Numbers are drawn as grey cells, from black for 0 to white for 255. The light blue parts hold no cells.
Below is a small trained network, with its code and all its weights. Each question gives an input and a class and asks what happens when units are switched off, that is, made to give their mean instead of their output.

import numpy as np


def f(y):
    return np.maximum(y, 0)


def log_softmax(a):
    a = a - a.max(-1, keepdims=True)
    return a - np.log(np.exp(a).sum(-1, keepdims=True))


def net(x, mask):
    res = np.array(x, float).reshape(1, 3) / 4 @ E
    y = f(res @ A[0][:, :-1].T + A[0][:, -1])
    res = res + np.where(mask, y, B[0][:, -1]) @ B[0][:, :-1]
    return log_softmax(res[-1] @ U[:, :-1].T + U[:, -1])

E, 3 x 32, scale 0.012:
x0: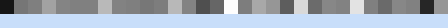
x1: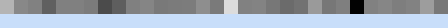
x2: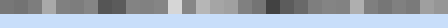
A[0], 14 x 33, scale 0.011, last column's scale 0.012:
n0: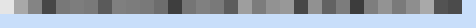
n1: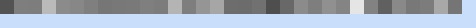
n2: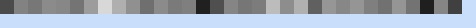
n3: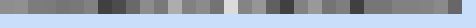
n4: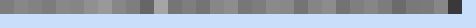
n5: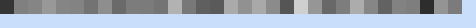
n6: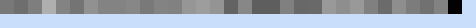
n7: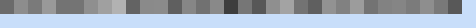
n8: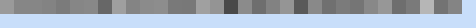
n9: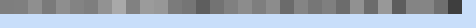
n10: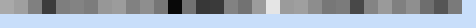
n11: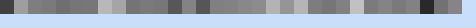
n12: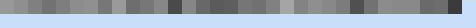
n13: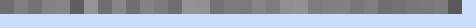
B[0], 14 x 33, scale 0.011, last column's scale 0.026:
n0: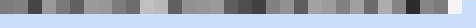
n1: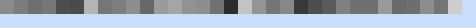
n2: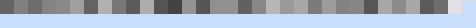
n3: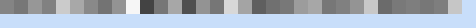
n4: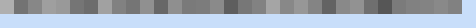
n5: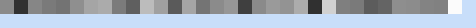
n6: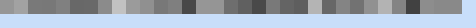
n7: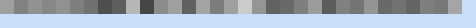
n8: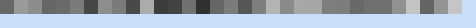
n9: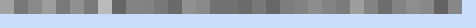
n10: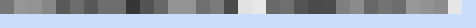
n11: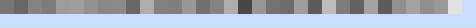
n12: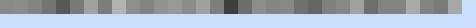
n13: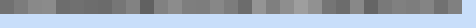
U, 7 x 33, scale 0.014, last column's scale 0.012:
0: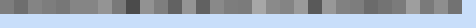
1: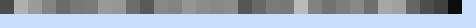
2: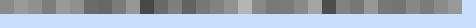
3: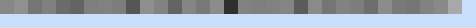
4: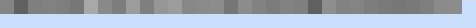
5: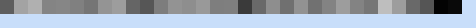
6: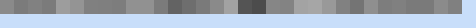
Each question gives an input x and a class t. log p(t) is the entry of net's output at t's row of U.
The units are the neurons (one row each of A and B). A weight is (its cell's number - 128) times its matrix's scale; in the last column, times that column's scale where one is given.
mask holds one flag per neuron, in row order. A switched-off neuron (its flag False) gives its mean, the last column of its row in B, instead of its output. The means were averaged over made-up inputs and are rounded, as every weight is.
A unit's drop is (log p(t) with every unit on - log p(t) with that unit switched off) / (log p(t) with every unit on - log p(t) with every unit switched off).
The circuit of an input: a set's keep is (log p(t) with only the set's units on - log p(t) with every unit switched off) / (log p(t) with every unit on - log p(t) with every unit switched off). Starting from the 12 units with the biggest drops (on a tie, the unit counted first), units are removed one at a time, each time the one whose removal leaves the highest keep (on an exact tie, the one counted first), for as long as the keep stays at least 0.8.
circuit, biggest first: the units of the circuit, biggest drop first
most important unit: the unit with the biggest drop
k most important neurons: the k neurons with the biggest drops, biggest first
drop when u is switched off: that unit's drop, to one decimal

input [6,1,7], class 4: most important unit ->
n1
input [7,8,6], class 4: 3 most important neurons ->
n5; n8; n2
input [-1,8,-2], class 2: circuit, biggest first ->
n3; n5
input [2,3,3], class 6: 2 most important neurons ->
n10; n1
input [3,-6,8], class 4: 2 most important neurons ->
n1; n8
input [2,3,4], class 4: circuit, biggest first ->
n8; n2
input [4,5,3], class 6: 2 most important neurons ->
n10; n3
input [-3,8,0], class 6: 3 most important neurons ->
n3; n0; n1
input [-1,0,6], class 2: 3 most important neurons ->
n5; n0; n11
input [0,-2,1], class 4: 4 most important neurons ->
n2; n8; n10; n0
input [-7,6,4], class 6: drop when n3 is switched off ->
0.3
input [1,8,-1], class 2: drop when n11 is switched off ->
0.0
